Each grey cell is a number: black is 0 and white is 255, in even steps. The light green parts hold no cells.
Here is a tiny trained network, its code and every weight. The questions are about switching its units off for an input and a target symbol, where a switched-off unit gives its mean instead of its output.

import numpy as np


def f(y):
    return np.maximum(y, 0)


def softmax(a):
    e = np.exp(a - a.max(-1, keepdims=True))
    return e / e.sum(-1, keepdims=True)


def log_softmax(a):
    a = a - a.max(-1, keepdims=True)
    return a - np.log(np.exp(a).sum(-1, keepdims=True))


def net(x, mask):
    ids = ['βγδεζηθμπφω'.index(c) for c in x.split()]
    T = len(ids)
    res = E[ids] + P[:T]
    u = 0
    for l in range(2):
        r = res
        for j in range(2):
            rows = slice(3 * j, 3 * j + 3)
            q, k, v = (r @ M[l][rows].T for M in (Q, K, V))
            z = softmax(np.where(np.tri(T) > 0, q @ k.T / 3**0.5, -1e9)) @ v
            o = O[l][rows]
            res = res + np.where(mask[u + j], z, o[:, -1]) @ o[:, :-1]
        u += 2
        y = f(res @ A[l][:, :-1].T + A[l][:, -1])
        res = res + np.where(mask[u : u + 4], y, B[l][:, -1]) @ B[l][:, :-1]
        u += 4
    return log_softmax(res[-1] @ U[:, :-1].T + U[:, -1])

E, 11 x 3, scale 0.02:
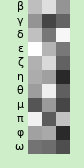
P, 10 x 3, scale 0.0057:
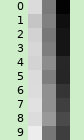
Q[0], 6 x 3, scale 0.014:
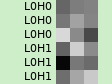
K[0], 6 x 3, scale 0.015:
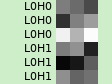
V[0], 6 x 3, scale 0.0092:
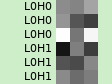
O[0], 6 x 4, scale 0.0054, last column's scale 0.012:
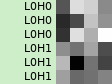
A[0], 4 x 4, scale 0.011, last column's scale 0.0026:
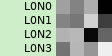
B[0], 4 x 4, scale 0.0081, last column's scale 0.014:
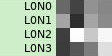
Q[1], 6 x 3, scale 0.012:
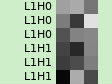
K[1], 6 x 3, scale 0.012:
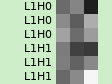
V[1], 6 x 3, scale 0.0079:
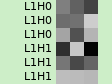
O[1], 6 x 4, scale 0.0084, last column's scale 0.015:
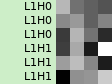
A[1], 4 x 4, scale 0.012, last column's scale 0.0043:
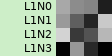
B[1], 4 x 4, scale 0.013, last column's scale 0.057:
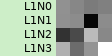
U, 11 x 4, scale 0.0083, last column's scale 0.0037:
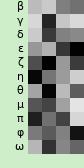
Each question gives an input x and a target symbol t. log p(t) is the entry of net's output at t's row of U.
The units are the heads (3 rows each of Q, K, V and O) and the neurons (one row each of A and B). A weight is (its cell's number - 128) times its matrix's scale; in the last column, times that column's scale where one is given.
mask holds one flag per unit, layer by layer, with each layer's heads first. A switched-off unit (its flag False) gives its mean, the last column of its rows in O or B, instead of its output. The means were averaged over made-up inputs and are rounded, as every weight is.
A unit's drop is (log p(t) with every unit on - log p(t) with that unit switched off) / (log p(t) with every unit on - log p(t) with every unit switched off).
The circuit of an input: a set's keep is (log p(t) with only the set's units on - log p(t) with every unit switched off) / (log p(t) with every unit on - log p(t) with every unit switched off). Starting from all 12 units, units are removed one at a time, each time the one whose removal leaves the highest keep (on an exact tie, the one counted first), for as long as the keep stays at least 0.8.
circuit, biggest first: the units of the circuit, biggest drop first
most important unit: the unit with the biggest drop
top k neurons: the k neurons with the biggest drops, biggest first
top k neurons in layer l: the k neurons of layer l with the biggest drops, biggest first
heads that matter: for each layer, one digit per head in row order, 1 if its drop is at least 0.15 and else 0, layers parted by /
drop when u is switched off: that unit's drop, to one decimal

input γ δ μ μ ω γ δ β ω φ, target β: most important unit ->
L1N3
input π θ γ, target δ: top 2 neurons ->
(L1N3 L0N2)
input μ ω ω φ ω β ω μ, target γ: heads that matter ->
00 / 01
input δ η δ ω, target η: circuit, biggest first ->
(L1N3 L1H1 L0N1)
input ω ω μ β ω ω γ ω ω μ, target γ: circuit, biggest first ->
(L1N3 L1N1)
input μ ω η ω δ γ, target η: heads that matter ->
10 / 01
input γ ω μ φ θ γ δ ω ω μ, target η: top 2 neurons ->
(L1N3 L0N1)
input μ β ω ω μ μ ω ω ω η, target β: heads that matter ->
00 / 00
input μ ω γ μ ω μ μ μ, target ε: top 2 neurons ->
(L1N3 L1N1)
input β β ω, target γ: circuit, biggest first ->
(L1N3 L1H1 L1N1 L0H1)
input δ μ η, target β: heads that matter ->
01 / 00
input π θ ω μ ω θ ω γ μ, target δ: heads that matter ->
01 / 01
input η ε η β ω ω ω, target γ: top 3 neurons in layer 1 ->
(L1N3 L1N1 L1N2)
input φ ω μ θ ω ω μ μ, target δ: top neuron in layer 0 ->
(L0N2)
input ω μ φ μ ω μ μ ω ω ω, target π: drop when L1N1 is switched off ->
0.6
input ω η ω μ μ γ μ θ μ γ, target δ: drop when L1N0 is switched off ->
0.0
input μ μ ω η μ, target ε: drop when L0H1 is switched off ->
0.1
